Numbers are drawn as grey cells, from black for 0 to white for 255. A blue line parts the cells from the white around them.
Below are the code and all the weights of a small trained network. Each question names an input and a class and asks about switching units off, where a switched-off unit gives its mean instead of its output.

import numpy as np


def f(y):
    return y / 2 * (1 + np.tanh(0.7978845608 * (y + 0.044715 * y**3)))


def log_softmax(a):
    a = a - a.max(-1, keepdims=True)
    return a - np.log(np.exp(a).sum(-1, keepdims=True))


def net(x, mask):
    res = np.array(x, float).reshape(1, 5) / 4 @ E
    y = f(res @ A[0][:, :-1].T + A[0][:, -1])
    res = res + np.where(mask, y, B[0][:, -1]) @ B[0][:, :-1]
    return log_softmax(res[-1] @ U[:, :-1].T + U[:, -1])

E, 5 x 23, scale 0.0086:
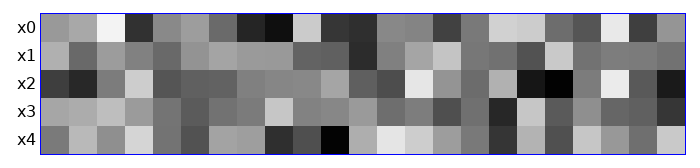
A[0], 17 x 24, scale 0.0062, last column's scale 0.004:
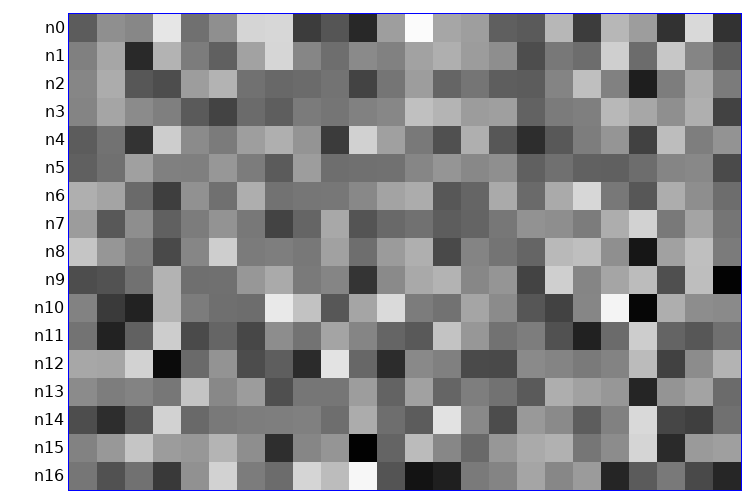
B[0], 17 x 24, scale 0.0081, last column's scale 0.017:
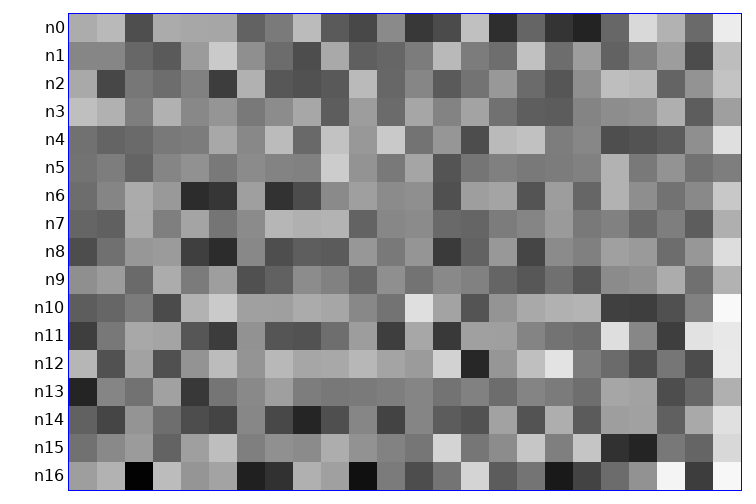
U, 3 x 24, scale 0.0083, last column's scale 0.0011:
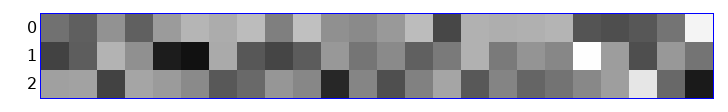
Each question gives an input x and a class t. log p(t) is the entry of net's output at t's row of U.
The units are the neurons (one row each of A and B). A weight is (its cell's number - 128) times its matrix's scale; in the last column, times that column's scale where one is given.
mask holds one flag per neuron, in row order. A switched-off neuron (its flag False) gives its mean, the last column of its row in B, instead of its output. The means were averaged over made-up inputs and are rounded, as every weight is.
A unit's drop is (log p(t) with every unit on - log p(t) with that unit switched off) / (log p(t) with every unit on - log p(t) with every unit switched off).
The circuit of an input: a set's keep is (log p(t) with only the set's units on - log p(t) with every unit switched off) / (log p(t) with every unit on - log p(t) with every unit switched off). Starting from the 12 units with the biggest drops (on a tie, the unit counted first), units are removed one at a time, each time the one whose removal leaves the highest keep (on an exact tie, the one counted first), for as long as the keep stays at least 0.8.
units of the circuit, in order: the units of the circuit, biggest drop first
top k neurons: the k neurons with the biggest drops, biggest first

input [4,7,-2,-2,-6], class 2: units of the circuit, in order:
[n16]
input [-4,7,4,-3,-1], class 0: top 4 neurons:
[n10, n8, n6, n4]
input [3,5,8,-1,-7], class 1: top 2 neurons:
[n11, n14]
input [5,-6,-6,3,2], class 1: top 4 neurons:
[n8, n6, n10, n2]
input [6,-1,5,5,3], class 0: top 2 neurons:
[n15, n12]
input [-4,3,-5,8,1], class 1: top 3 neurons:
[n8, n6, n12]
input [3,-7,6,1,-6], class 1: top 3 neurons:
[n11, n14, n0]
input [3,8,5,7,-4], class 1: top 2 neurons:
[n11, n0]
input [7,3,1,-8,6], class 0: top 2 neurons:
[n12, n15]
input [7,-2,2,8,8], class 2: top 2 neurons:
[n0, n10]
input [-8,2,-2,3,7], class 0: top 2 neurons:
[n10, n4]
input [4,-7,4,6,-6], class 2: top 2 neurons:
[n16, n10]
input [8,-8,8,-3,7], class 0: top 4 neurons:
[n15, n12, n16, n8]
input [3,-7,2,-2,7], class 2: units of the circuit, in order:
[n0]
